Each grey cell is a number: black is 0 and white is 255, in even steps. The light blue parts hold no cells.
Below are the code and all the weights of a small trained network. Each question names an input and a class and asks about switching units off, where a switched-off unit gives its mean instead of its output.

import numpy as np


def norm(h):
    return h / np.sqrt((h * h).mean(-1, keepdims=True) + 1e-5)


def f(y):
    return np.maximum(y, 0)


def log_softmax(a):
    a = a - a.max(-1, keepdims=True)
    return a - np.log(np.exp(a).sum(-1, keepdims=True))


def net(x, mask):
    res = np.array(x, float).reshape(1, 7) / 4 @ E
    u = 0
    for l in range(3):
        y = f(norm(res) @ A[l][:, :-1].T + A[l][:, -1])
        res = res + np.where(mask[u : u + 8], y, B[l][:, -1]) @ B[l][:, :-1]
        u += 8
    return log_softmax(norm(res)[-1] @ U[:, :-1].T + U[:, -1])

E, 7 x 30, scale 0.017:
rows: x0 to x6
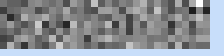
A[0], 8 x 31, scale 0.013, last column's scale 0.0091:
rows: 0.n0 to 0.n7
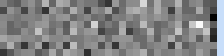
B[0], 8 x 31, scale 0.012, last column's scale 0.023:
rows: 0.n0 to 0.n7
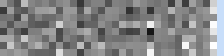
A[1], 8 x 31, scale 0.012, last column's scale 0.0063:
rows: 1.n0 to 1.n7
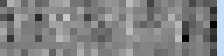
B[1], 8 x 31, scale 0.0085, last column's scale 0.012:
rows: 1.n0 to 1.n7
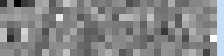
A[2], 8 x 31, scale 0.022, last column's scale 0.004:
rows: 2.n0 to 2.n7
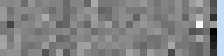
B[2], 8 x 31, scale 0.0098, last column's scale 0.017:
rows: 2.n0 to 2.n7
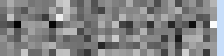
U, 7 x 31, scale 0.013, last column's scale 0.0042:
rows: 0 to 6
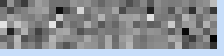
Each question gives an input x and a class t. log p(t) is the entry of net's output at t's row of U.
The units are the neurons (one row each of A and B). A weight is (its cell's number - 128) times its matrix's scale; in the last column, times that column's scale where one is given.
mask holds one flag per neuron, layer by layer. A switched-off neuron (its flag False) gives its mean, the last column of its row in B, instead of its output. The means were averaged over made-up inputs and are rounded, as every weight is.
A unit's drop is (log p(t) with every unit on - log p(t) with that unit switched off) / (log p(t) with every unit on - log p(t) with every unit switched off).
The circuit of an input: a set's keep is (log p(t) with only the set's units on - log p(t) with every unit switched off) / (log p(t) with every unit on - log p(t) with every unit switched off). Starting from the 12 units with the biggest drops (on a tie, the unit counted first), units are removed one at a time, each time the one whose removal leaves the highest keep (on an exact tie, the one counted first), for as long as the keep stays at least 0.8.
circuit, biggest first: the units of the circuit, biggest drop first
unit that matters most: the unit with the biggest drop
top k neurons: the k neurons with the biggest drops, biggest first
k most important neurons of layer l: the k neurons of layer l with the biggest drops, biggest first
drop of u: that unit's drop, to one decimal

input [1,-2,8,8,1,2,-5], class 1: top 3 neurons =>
[2.n3, 0.n7, 0.n1]
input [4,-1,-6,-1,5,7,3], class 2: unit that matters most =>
0.n7
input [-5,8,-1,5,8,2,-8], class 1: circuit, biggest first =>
[0.n3, 0.n7]
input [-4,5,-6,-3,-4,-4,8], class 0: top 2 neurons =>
[0.n3, 1.n0]
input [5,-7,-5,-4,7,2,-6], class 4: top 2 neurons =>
[0.n3, 0.n6]
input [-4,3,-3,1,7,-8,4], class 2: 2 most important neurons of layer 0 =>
[0.n4, 0.n6]
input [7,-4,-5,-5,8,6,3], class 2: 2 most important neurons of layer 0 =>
[0.n6, 0.n3]
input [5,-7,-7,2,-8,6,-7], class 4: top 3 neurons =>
[0.n6, 2.n3, 0.n3]
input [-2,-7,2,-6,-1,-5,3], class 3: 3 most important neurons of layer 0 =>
[0.n5, 0.n3, 0.n7]
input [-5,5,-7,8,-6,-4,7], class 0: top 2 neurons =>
[0.n1, 0.n3]
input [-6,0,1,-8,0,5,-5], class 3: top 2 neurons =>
[0.n3, 0.n5]
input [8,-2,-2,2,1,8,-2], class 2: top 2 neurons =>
[0.n3, 0.n7]
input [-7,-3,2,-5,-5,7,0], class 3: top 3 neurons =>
[0.n5, 0.n3, 0.n6]
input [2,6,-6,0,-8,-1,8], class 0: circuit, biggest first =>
[0.n1]
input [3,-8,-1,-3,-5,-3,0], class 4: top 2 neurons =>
[0.n3, 0.n6]
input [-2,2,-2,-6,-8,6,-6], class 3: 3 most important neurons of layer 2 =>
[2.n3, 2.n7, 2.n2]
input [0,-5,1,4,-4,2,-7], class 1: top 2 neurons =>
[2.n3, 0.n7]
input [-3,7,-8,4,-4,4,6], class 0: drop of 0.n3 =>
0.1
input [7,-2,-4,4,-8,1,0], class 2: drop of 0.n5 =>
0.0
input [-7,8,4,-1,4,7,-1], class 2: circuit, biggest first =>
[1.n2]
